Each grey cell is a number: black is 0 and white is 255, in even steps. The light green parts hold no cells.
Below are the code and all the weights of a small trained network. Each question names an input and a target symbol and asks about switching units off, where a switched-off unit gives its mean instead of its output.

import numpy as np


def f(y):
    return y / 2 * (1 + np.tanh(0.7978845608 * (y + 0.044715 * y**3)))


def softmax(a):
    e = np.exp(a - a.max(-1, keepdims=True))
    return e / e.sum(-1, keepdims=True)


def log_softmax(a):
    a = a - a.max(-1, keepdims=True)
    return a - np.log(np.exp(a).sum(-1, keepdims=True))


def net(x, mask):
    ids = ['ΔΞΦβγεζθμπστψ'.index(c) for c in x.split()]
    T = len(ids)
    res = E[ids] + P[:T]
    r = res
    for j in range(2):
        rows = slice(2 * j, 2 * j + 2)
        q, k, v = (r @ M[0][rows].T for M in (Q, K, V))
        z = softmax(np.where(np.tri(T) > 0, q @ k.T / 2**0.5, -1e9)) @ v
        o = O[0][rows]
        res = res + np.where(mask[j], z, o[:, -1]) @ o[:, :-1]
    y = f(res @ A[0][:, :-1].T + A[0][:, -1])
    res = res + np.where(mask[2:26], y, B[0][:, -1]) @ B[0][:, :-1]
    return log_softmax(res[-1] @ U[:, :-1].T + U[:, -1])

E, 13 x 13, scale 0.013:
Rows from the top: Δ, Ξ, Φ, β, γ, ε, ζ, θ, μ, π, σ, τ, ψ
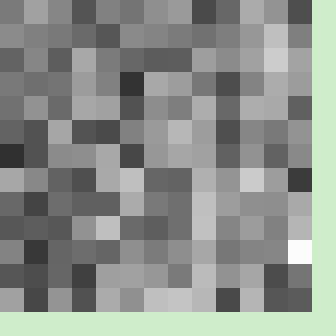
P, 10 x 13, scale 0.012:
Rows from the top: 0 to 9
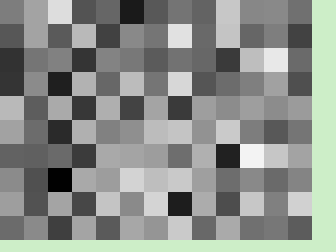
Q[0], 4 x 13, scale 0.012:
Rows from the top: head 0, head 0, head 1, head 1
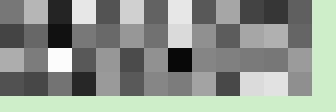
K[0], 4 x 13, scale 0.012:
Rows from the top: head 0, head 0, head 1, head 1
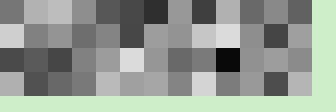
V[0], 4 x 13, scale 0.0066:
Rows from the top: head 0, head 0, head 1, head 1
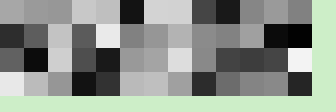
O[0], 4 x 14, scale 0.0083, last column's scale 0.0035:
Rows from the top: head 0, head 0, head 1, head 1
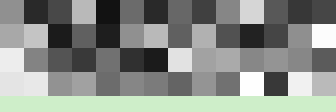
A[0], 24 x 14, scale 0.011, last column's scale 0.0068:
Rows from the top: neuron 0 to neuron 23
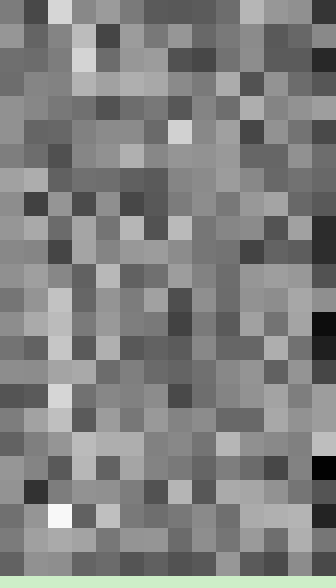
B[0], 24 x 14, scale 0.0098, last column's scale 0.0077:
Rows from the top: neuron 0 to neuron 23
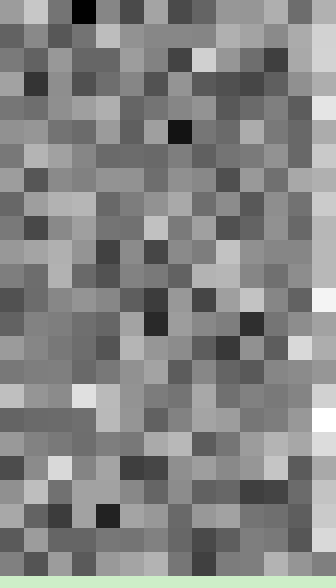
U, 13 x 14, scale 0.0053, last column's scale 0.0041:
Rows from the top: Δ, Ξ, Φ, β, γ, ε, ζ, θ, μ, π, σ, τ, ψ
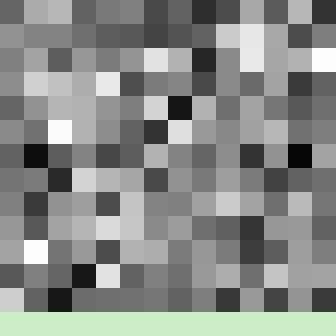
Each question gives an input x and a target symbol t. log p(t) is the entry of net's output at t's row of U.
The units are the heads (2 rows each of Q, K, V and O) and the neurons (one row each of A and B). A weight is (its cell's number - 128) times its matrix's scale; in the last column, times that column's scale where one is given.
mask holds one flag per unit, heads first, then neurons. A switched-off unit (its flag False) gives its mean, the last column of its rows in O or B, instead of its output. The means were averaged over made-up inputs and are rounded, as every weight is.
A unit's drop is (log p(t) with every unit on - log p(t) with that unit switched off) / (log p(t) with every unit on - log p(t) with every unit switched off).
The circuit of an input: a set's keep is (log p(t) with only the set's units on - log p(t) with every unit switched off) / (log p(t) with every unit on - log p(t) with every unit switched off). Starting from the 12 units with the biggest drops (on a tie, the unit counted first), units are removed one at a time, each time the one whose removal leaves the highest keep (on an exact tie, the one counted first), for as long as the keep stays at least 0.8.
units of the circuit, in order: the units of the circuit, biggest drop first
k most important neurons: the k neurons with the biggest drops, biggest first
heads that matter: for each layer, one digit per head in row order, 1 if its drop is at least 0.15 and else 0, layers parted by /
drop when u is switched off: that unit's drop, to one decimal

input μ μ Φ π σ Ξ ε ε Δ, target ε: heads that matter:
01
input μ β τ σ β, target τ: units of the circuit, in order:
head 0; neuron 17
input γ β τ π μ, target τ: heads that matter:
10
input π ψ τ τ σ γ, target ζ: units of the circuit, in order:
head 1
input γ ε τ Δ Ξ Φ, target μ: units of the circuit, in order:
head 1; neuron 2; head 0; neuron 10
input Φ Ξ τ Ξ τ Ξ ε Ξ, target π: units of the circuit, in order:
head 1; head 0; neuron 3; neuron 16
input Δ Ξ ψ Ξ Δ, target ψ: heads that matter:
11
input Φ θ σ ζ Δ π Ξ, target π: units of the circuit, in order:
head 1; neuron 16; neuron 14
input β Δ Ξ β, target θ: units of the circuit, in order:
head 0; neuron 20
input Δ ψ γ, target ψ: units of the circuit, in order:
head 0; head 1
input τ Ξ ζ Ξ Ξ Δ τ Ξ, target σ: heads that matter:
10
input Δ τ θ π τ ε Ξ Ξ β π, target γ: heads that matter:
11
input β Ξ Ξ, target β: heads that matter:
10
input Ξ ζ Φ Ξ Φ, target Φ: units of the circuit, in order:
head 0; neuron 14; head 1; neuron 18
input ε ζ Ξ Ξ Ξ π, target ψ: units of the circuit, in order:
head 1; neuron 7; neuron 5
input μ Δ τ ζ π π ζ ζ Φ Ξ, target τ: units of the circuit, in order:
head 0; head 1; neuron 17
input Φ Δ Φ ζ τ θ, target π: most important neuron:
neuron 3
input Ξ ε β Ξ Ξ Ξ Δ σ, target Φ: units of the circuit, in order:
head 0; head 1; neuron 18; neuron 2
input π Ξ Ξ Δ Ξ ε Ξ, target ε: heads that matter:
01
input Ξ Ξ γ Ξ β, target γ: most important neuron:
neuron 2
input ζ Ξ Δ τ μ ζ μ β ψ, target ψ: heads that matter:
11
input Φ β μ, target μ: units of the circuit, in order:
head 0; neuron 21; neuron 11
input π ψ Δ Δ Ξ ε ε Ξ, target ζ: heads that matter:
01
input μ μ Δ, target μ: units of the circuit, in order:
head 0; neuron 21; neuron 11; neuron 17
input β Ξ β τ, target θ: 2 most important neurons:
neuron 20; neuron 1
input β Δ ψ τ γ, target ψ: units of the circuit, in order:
head 0; head 1; neuron 7
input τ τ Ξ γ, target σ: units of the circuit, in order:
head 0
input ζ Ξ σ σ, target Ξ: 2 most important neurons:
neuron 10; neuron 5
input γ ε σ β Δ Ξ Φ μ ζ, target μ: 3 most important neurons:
neuron 21; neuron 11; neuron 14
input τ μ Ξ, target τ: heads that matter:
10
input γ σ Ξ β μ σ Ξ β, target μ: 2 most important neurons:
neuron 2; neuron 10
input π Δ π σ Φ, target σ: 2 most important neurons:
neuron 14; neuron 8
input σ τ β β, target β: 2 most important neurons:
neuron 20; neuron 5
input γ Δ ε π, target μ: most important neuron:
neuron 2
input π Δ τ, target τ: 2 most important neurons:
neuron 17; neuron 21
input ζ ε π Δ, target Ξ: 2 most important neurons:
neuron 10; neuron 5
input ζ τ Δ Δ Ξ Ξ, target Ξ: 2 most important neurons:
neuron 10; neuron 5
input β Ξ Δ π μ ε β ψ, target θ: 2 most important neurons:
neuron 20; neuron 1
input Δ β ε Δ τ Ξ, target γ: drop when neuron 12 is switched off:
0.0
